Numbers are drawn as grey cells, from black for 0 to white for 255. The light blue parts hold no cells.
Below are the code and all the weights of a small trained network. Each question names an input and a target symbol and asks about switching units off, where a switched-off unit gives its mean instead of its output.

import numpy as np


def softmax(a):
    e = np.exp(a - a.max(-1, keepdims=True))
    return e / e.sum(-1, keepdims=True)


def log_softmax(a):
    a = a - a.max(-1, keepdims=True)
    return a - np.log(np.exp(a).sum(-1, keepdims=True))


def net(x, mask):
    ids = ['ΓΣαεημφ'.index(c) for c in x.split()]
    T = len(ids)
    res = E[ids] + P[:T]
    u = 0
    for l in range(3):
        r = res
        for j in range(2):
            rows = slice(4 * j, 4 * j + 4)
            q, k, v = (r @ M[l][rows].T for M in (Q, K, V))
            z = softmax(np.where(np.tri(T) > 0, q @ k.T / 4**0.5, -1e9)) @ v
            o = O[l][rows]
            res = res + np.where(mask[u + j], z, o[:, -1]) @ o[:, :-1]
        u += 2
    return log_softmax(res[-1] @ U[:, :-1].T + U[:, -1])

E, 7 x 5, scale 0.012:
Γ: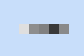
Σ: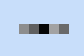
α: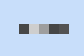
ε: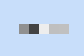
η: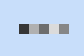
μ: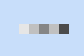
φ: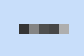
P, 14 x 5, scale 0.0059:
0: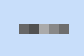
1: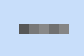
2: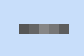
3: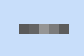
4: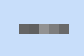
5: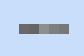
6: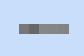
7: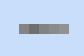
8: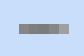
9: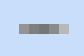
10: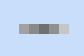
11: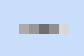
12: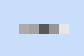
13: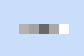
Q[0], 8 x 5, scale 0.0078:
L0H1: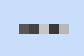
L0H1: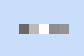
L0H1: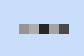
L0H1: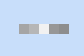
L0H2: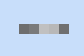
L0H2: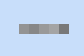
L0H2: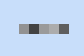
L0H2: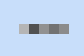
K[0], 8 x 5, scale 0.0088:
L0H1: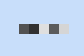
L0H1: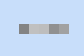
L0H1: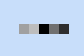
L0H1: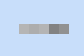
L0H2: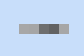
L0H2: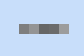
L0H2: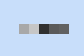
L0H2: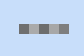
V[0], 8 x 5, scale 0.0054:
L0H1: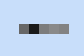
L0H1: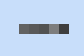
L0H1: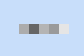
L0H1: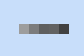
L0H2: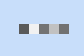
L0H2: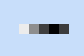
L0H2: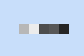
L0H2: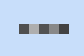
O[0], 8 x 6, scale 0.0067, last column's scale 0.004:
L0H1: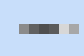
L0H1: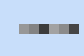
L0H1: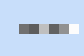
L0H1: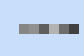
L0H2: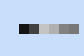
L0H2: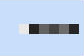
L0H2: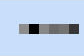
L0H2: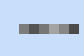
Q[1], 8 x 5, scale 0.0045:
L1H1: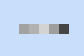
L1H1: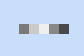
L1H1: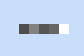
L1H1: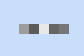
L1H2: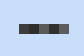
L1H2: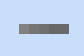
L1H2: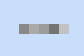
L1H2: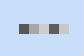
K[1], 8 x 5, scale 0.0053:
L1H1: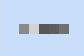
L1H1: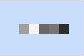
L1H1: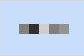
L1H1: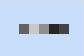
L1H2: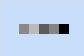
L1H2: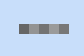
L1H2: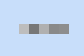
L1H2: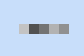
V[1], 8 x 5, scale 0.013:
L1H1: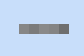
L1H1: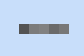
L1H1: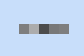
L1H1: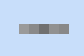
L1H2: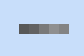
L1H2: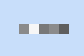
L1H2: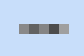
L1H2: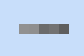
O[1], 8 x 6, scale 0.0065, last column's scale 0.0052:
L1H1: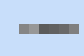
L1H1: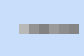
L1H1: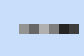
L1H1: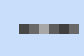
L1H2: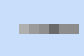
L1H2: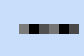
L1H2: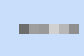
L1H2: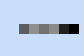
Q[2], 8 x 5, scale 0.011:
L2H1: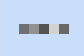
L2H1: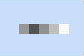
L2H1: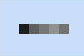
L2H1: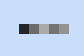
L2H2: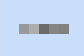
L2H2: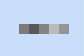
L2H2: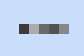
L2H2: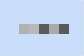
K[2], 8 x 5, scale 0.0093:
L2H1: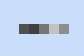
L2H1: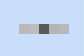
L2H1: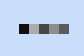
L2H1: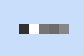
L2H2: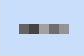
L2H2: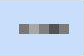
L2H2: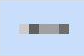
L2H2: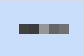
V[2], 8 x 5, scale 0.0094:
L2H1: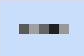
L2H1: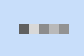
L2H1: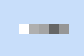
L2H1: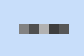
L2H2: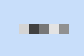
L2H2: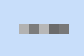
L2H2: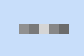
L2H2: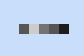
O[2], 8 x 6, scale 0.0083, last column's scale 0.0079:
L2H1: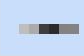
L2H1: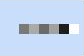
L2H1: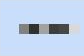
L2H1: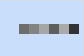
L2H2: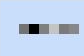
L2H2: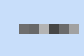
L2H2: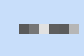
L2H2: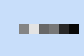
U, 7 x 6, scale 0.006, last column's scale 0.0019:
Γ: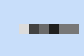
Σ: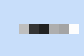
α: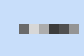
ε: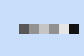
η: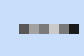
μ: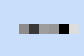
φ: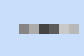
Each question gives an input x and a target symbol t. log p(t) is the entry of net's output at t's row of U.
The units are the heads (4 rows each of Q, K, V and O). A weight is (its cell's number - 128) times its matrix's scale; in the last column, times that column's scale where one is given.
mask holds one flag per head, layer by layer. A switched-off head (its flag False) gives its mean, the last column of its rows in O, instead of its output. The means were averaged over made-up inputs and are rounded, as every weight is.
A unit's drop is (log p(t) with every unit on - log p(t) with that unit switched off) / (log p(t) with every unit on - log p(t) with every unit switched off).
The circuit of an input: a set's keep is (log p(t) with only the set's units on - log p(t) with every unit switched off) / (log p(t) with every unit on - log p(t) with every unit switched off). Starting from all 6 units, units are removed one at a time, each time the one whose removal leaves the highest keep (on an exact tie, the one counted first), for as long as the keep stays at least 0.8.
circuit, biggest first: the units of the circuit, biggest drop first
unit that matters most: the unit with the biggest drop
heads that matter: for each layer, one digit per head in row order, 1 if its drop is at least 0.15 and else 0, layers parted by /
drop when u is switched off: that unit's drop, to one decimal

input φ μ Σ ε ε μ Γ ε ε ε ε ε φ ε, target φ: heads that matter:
11 / 10 / 11
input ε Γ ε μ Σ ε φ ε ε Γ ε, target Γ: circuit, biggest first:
[L2H1 L0H2]
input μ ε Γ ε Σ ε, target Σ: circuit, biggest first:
[L2H2 L0H1 L0H2]
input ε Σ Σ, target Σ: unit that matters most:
L0H1
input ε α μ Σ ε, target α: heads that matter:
01 / 00 / 01
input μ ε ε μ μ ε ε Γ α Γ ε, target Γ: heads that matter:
01 / 10 / 10
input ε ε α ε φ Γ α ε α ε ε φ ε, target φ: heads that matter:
11 / 01 / 11
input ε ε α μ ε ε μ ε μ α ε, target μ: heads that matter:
10 / 01 / 10
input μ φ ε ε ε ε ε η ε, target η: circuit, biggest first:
[L2H1 L0H2]
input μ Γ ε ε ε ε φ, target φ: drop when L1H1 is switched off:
0.6
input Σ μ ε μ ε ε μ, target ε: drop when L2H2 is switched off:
0.3
